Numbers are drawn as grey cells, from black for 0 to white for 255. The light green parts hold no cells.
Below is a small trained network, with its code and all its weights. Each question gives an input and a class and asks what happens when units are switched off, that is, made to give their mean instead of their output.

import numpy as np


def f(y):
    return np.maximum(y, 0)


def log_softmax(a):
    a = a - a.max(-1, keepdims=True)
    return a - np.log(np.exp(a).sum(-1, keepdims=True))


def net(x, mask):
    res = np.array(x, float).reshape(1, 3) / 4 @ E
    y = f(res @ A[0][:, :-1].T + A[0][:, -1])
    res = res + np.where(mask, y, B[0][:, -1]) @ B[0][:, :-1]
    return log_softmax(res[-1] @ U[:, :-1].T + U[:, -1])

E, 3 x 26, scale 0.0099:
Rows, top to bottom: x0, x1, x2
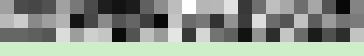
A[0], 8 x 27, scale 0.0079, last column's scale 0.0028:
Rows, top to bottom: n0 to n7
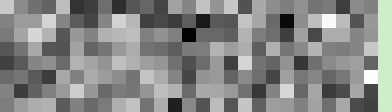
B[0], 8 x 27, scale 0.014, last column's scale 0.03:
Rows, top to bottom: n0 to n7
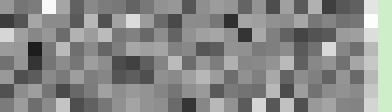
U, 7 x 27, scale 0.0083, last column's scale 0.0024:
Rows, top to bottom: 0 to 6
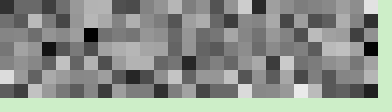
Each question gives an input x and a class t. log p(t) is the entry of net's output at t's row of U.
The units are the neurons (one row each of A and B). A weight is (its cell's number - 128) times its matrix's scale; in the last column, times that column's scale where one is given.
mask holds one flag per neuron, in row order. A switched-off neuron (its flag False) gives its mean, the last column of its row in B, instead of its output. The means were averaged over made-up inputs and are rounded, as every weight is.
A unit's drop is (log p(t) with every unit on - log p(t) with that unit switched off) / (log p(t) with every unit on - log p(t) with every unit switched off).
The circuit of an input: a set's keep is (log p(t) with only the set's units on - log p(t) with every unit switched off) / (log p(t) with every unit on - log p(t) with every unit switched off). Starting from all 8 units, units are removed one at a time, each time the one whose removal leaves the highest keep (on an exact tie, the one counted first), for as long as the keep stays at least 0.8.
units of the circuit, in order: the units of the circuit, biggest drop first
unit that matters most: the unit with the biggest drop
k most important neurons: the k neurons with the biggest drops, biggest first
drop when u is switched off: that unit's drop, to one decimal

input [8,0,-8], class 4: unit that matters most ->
n2
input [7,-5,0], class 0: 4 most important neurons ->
[n1; n2; n6; n7]
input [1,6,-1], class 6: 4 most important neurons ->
[n2; n7; n4; n3]
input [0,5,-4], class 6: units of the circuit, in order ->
[n7; n1]
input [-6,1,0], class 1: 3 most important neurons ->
[n2; n1; n0]
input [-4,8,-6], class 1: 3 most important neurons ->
[n2; n0; n1]
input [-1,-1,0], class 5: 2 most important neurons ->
[n1; n6]
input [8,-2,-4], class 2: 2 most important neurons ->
[n2; n1]
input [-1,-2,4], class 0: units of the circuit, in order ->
[n0; n2; n7]
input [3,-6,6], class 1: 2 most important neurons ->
[n6; n3]
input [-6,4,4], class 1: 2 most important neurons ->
[n0; n7]
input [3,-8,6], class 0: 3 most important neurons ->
[n1; n2; n4]
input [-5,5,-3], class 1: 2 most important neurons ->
[n2; n0]
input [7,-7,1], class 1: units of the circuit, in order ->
[n6]
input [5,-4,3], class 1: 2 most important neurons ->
[n6; n4]
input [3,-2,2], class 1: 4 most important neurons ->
[n4; n6; n7; n3]
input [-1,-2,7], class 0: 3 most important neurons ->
[n1; n2; n0]
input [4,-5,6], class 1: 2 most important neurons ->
[n6; n4]
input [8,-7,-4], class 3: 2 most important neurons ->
[n0; n6]
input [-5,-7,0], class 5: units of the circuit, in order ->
[n4]
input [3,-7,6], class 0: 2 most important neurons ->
[n1; n2]
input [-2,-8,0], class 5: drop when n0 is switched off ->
0.0
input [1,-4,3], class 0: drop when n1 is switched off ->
0.4
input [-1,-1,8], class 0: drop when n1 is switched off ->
0.5
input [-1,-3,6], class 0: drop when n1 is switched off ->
0.3
